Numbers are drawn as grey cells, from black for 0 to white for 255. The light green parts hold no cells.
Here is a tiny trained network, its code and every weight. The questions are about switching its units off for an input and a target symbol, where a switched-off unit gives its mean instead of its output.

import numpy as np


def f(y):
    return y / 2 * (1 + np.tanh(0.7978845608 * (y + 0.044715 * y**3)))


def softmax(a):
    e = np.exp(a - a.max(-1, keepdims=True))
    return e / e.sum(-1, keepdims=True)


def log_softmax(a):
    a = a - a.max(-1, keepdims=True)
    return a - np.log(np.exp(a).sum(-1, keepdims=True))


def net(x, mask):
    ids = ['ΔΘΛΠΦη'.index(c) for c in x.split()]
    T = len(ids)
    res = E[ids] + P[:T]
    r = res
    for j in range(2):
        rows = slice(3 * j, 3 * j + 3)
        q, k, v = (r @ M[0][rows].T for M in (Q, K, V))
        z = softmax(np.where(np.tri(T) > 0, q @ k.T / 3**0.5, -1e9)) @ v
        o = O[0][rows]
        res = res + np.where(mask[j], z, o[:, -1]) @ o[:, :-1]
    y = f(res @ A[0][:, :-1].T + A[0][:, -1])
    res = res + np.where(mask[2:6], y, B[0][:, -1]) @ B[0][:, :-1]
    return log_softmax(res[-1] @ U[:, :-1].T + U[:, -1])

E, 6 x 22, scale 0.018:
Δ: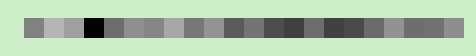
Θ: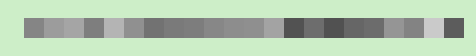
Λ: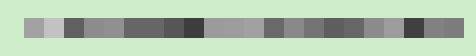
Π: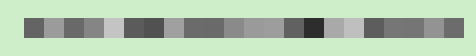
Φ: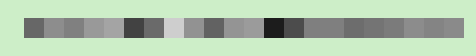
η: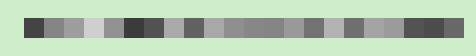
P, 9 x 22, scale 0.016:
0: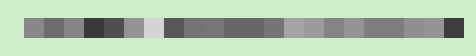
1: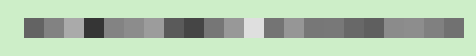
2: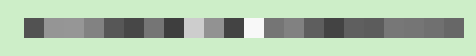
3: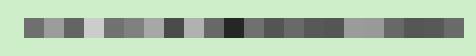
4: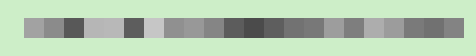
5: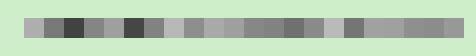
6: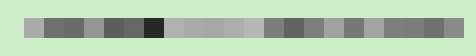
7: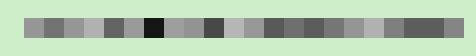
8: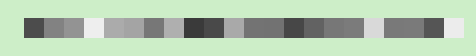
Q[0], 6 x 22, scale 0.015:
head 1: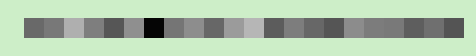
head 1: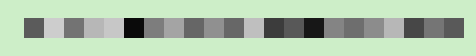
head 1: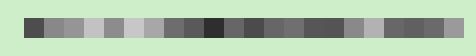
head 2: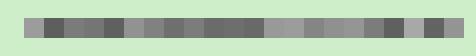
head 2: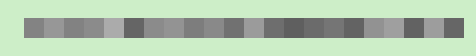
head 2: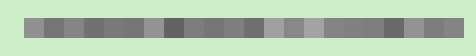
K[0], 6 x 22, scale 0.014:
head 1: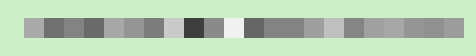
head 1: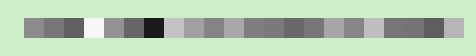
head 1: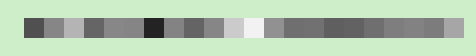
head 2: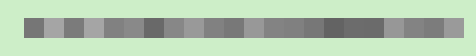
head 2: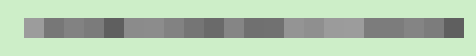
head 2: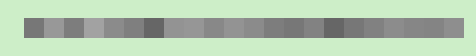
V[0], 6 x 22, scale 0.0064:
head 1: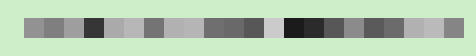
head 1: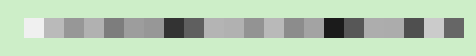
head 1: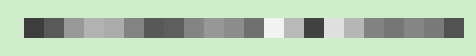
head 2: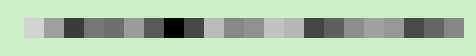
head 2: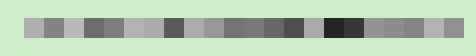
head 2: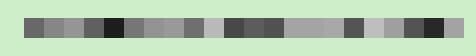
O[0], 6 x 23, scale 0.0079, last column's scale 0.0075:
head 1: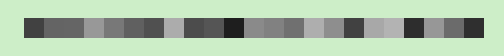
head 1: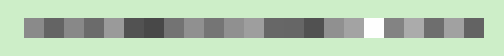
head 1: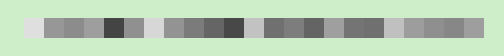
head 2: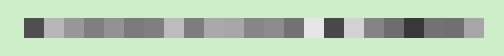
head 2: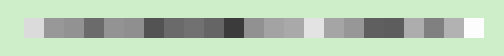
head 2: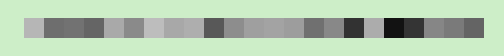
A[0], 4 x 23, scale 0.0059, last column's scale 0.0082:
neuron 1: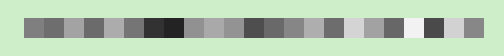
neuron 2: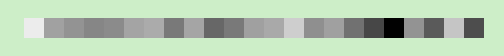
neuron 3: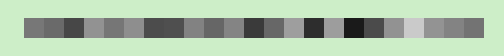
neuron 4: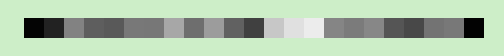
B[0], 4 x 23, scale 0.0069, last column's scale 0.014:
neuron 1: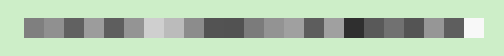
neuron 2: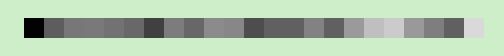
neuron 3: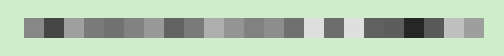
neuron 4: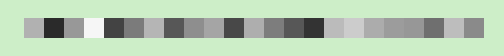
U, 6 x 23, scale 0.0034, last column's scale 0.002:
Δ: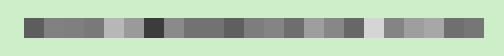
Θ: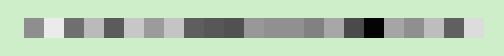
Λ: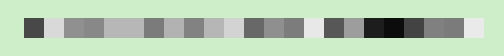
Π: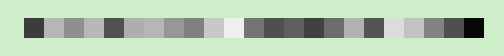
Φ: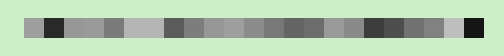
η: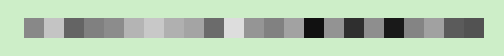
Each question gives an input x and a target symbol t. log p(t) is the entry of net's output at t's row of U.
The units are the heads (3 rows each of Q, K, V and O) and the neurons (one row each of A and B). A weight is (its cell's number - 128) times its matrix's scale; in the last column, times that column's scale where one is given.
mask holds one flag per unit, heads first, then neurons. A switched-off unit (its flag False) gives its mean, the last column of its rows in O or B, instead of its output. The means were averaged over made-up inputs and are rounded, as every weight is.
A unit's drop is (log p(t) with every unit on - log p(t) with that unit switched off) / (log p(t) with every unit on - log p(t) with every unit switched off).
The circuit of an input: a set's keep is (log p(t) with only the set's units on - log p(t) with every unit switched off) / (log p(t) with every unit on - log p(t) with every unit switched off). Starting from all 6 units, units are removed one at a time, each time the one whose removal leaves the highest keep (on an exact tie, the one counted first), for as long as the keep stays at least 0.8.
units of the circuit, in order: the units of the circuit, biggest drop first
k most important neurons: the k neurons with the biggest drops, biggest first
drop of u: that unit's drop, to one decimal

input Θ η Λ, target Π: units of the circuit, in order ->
(head 1; neuron 2)
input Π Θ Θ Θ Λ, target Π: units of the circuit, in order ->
(head 2)
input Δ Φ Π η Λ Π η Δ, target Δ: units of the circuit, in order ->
(neuron 2; head 2)
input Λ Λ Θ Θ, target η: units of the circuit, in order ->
(head 1; neuron 1)
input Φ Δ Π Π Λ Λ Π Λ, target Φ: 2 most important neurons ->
(neuron 3; neuron 1)
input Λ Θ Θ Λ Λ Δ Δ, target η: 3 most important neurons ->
(neuron 1; neuron 3; neuron 2)
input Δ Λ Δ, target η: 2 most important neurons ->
(neuron 1; neuron 3)
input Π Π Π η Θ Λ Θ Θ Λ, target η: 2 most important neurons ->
(neuron 1; neuron 2)
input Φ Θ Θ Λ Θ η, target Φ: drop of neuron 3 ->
1.0
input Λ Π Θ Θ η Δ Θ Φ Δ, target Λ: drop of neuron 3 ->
0.0
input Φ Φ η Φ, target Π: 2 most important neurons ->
(neuron 2; neuron 1)
